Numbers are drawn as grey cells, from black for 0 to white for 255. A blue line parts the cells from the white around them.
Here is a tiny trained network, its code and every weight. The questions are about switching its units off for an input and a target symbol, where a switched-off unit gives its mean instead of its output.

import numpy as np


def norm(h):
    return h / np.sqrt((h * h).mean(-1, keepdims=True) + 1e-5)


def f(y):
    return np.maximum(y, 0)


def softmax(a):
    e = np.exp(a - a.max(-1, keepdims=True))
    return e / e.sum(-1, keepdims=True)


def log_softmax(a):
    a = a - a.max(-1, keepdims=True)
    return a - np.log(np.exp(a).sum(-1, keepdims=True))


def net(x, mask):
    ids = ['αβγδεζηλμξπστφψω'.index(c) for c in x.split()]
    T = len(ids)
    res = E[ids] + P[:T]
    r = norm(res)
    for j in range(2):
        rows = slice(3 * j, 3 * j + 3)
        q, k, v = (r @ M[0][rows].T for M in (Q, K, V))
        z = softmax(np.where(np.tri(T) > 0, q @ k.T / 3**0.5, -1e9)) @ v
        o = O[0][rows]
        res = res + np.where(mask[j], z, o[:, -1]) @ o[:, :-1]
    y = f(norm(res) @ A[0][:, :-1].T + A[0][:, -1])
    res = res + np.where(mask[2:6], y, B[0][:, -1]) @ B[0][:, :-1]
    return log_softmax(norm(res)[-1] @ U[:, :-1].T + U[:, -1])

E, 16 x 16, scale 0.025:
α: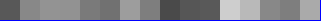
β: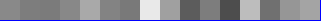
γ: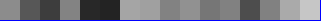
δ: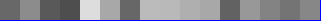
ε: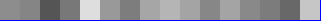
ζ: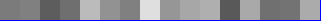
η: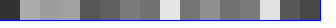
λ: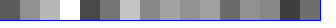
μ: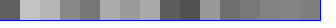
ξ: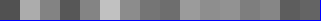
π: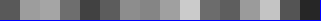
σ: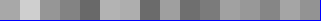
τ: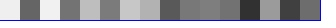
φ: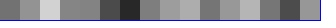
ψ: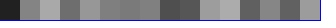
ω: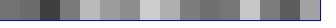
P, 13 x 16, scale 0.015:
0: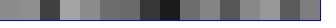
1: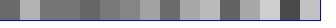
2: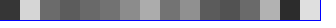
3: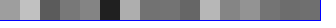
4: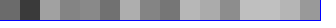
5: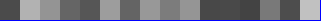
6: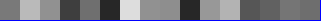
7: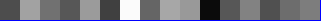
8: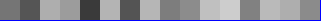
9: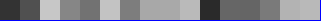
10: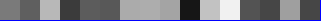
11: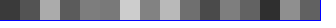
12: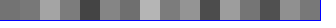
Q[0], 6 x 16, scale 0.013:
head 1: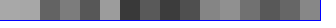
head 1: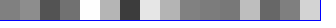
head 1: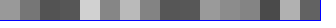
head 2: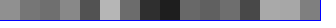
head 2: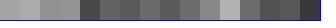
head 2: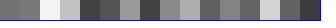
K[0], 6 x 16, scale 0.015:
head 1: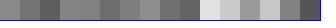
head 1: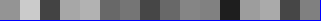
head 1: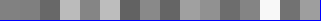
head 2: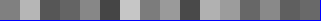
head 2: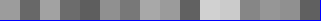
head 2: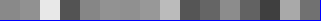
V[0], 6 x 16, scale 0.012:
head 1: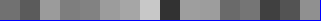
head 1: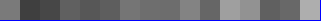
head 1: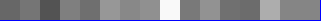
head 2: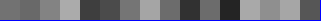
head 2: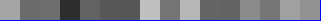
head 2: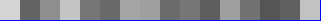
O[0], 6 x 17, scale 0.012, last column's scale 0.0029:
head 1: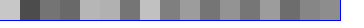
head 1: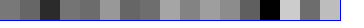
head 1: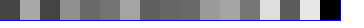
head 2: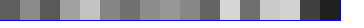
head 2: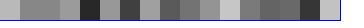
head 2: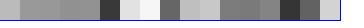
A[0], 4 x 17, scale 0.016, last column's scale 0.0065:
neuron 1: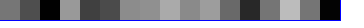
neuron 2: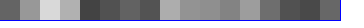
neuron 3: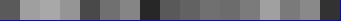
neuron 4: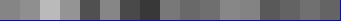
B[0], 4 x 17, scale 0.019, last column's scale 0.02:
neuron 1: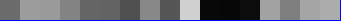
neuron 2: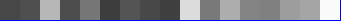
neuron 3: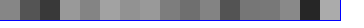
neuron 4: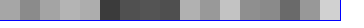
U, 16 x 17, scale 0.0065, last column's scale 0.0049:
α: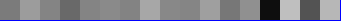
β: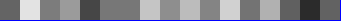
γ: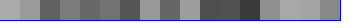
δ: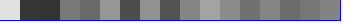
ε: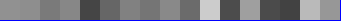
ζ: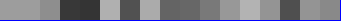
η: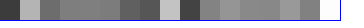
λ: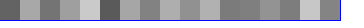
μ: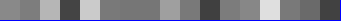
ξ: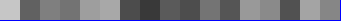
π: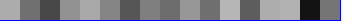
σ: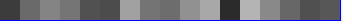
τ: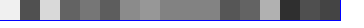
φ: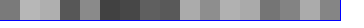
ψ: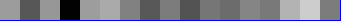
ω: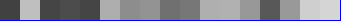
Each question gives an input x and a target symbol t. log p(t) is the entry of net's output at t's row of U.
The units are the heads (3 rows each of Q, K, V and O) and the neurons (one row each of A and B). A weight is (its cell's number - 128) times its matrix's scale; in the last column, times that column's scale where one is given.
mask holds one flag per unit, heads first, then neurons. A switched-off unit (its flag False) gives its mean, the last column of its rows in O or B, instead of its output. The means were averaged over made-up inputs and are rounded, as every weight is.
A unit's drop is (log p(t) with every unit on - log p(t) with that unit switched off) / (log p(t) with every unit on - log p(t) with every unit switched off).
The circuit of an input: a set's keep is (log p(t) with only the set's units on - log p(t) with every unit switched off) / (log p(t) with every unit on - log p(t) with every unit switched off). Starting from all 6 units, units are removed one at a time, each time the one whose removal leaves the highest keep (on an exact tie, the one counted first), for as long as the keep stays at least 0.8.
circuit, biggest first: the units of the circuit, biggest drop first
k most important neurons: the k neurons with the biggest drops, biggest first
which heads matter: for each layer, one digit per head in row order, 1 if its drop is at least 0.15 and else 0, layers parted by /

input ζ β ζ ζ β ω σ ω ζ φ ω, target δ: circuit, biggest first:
(head 1; neuron 2)
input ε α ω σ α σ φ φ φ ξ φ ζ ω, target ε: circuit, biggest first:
(head 2; neuron 2)
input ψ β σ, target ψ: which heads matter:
11
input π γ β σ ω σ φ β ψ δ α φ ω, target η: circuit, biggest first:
(head 2; neuron 2; head 1)
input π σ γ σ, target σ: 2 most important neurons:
(neuron 3; neuron 4)
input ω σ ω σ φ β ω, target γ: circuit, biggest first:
(head 1; neuron 1)
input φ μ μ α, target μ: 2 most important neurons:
(neuron 2; neuron 4)
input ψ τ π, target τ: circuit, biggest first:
(head 1; head 2)
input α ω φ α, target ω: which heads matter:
10
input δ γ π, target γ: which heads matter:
10
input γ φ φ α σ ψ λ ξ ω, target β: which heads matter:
01
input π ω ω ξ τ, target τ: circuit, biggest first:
(neuron 2)
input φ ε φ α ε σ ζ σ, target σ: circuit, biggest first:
(head 1; neuron 3; neuron 4)
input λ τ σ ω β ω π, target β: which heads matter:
11
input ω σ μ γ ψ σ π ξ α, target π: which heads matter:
01
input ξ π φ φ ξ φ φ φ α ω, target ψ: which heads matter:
01
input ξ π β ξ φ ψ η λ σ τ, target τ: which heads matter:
00
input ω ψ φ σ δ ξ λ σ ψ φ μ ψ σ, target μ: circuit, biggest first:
(head 1; head 2; neuron 2)
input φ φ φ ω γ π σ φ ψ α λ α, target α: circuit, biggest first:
(head 1; neuron 2; neuron 4)
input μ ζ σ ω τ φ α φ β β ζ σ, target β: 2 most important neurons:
(neuron 2; neuron 4)
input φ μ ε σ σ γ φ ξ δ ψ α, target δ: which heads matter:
11
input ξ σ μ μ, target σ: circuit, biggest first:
(neuron 3; head 1; neuron 4)
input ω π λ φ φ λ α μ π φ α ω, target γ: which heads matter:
10
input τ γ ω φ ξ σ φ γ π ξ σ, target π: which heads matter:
11
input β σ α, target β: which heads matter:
01
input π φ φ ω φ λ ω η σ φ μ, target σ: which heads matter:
11
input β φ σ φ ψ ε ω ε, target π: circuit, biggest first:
(head 2)
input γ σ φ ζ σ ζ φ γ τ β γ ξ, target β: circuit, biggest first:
(head 2; neuron 2; head 1)
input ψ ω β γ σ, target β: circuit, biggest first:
(head 2; neuron 2)
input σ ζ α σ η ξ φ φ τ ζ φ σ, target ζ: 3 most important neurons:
(neuron 2; neuron 4; neuron 1)
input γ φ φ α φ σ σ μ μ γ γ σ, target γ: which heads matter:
10
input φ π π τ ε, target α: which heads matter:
10
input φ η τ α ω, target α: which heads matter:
10
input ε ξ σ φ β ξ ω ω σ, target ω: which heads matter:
10
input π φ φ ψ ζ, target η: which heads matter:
01
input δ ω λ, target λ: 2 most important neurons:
(neuron 2; neuron 1)
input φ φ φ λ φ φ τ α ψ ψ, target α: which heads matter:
11
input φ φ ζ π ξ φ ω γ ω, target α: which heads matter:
10
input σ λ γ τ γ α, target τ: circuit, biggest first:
(head 1; neuron 2)
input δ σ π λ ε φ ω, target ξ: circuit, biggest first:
(head 2; neuron 2)
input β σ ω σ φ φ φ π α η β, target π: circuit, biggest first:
(head 2)
